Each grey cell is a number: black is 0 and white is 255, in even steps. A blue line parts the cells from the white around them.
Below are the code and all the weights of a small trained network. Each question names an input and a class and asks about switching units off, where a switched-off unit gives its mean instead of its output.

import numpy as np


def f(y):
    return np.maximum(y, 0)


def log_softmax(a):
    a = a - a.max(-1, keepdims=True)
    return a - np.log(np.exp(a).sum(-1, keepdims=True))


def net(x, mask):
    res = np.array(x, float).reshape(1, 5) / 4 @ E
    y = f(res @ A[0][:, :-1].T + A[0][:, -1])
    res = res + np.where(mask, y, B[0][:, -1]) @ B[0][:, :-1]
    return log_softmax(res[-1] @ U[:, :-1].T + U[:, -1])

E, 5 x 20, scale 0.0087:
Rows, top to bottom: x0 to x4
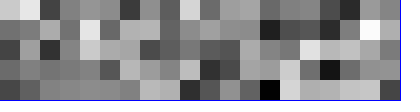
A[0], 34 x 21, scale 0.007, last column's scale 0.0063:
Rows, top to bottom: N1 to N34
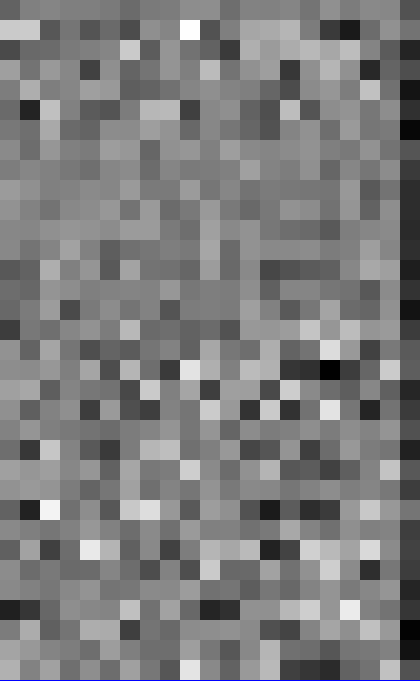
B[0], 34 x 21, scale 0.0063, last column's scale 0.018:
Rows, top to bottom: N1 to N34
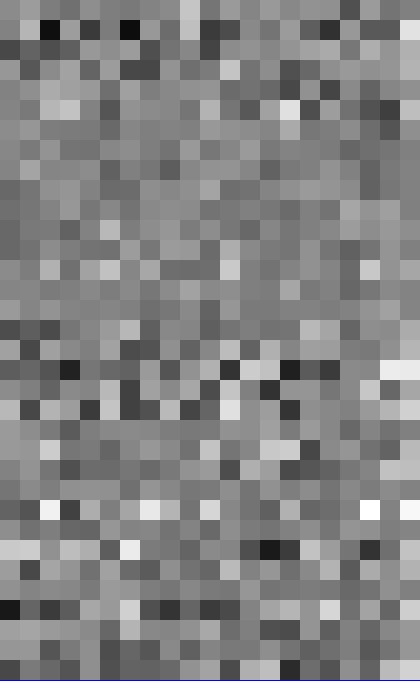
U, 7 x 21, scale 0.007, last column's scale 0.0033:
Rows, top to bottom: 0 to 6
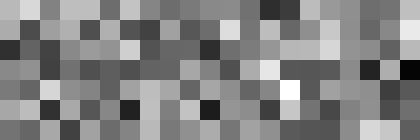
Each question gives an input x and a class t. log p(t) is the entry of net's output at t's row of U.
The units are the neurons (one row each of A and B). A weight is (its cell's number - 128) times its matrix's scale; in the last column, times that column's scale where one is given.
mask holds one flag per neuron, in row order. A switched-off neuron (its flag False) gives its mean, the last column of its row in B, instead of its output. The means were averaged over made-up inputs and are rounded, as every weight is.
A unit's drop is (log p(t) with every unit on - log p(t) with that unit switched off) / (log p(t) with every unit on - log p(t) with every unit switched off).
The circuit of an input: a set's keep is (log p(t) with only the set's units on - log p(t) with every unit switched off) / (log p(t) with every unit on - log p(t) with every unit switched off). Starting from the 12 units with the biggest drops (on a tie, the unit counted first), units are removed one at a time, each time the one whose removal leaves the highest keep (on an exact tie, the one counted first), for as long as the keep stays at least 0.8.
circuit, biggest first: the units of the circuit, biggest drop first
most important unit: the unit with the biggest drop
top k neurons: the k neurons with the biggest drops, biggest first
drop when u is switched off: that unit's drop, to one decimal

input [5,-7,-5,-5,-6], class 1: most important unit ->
N21
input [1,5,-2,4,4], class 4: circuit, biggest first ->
(N19 N34 N24)
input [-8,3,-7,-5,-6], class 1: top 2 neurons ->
(N21 N18)
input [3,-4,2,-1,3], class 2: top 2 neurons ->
(N2 N21)
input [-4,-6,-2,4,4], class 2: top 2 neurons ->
(N31 N26)
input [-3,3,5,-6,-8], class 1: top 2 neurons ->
(N21 N2)
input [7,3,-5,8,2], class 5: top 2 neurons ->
(N2 N20)
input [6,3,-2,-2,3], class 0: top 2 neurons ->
(N28 N32)
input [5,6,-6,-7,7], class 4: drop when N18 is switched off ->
0.0
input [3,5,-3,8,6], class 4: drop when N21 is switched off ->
0.1
